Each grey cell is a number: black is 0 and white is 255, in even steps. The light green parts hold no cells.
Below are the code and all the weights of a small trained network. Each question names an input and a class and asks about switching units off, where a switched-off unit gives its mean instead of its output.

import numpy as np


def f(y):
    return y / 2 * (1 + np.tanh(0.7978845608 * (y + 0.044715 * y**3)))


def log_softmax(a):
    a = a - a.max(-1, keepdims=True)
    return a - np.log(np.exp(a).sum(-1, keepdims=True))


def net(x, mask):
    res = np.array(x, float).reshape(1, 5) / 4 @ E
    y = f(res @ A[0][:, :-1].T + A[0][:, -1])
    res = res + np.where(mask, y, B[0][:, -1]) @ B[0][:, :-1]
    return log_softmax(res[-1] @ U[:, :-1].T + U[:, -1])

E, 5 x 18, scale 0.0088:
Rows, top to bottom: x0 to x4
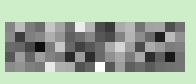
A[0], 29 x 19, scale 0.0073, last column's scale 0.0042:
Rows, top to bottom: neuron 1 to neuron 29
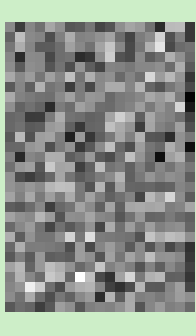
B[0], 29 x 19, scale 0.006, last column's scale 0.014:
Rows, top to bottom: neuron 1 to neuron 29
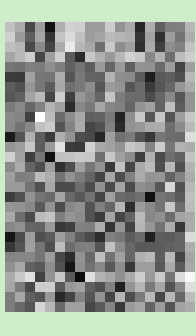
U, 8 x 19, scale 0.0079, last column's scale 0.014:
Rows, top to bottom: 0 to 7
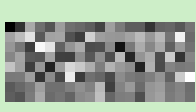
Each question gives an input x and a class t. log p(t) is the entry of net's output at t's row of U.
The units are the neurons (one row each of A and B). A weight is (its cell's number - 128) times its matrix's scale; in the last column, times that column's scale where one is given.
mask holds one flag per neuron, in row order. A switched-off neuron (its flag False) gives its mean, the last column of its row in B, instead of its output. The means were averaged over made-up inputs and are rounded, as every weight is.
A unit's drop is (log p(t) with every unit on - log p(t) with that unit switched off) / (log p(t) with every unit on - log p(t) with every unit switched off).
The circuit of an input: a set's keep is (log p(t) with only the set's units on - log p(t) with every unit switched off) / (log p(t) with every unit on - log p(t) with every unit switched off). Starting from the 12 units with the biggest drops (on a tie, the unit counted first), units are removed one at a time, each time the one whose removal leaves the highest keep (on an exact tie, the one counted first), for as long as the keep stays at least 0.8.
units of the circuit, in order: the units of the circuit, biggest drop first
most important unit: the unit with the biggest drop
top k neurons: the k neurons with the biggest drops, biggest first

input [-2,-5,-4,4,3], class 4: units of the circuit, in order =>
[neuron 2; neuron 3]
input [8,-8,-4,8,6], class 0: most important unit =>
neuron 12
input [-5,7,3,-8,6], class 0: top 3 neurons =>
[neuron 22; neuron 18; neuron 6]
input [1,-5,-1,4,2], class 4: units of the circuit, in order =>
[neuron 3; neuron 2]
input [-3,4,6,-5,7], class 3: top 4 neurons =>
[neuron 15; neuron 17; neuron 25; neuron 27]
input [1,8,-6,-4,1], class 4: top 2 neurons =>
[neuron 14; neuron 1]
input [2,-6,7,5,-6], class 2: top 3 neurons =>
[neuron 10; neuron 11; neuron 29]
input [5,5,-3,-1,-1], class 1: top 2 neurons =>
[neuron 26; neuron 3]
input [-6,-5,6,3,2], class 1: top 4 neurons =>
[neuron 4; neuron 13; neuron 27; neuron 20]
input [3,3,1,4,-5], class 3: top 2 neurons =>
[neuron 22; neuron 28]
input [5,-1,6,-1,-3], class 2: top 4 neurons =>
[neuron 10; neuron 4; neuron 29; neuron 11]
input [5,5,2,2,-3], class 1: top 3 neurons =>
[neuron 26; neuron 3; neuron 2]
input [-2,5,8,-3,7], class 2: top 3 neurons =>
[neuron 10; neuron 11; neuron 29]
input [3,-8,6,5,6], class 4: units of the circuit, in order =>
[neuron 3]
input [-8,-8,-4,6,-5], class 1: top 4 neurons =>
[neuron 4; neuron 13; neuron 14; neuron 1]
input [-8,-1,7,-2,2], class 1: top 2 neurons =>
[neuron 4; neuron 13]
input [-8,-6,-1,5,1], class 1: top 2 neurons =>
[neuron 4; neuron 13]
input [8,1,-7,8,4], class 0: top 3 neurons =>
[neuron 12; neuron 23; neuron 4]
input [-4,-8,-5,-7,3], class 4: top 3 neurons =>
[neuron 2; neuron 3; neuron 12]
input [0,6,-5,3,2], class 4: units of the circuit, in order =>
[neuron 14]
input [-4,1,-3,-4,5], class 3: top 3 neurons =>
[neuron 26; neuron 15; neuron 12]
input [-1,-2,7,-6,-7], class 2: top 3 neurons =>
[neuron 10; neuron 29; neuron 11]
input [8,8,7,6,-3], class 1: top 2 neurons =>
[neuron 26; neuron 3]
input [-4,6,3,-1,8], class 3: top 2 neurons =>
[neuron 15; neuron 17]
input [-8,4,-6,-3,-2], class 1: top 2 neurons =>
[neuron 4; neuron 13]
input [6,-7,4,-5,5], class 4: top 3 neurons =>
[neuron 3; neuron 2; neuron 4]
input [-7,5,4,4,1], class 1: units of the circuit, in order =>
[neuron 4]
